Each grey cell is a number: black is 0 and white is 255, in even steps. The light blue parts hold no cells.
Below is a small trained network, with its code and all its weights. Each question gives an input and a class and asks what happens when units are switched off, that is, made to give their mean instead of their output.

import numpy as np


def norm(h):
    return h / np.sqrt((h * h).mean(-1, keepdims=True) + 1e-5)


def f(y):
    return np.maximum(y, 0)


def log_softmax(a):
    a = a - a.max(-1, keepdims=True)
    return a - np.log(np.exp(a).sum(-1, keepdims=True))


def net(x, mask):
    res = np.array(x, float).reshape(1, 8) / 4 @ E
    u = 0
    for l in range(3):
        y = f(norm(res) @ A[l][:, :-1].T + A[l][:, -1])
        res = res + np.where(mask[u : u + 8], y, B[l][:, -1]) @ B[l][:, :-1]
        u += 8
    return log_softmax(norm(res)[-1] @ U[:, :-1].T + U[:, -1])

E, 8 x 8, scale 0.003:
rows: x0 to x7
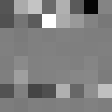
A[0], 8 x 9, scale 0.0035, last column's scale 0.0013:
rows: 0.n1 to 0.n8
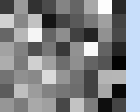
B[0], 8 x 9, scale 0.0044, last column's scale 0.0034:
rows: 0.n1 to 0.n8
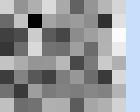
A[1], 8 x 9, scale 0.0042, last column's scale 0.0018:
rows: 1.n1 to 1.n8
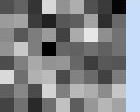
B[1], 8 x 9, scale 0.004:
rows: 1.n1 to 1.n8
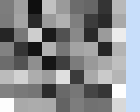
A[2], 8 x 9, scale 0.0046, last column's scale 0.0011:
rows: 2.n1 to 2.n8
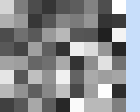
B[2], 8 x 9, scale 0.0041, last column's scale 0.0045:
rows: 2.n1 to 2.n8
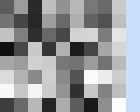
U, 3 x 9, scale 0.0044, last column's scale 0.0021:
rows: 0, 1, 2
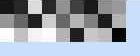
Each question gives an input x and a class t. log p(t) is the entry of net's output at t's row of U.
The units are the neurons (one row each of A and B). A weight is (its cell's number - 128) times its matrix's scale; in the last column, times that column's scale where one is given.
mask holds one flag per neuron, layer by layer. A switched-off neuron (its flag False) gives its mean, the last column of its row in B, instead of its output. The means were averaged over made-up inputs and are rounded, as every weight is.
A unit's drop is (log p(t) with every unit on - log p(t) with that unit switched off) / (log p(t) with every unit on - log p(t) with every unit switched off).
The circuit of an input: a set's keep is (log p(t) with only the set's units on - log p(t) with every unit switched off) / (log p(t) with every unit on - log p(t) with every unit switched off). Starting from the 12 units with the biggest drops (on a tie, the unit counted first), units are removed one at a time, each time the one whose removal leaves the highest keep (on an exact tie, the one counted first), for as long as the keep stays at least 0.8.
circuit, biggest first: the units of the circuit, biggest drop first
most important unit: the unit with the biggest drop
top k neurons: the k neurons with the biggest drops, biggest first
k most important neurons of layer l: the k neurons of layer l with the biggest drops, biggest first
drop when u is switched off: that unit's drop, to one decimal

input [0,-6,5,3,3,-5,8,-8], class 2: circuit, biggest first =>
[0.n1, 2.n7]
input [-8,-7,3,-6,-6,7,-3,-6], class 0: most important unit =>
0.n4
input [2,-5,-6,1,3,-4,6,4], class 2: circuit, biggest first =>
[0.n1, 2.n7]
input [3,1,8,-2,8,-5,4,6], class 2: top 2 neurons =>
[0.n1, 1.n3]
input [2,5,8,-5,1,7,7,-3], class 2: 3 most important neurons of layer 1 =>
[1.n8, 1.n4, 1.n2]
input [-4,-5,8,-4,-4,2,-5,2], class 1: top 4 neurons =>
[0.n2, 0.n3, 0.n1, 1.n2]
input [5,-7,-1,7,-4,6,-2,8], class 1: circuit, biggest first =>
[0.n2, 1.n4]
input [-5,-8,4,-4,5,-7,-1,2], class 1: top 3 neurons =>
[0.n2, 1.n2, 0.n3]
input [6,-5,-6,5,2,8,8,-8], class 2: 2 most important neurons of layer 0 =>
[0.n1, 0.n4]
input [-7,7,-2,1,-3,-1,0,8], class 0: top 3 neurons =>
[1.n3, 0.n2, 0.n4]
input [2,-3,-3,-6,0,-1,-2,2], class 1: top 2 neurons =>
[0.n2, 0.n4]
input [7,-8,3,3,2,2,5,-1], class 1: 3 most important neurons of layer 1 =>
[1.n4, 1.n3, 1.n2]
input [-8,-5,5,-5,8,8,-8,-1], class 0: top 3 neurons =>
[0.n4, 1.n3, 0.n1]
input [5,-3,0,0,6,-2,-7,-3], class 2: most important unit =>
0.n5
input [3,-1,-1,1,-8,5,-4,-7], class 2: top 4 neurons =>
[0.n5, 0.n8, 0.n4, 1.n3]
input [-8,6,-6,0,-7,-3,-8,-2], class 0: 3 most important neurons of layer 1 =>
[1.n3, 1.n8, 1.n7]
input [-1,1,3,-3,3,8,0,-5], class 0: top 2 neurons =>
[0.n2, 0.n4]
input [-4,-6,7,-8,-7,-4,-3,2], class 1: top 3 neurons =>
[0.n2, 1.n2, 0.n3]
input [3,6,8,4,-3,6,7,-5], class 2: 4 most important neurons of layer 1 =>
[1.n8, 1.n3, 1.n4, 1.n2]
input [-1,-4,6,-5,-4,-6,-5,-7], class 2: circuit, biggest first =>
[1.n6]
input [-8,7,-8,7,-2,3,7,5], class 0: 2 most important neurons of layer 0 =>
[0.n2, 0.n4]
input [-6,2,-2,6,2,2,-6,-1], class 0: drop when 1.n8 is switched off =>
0.1
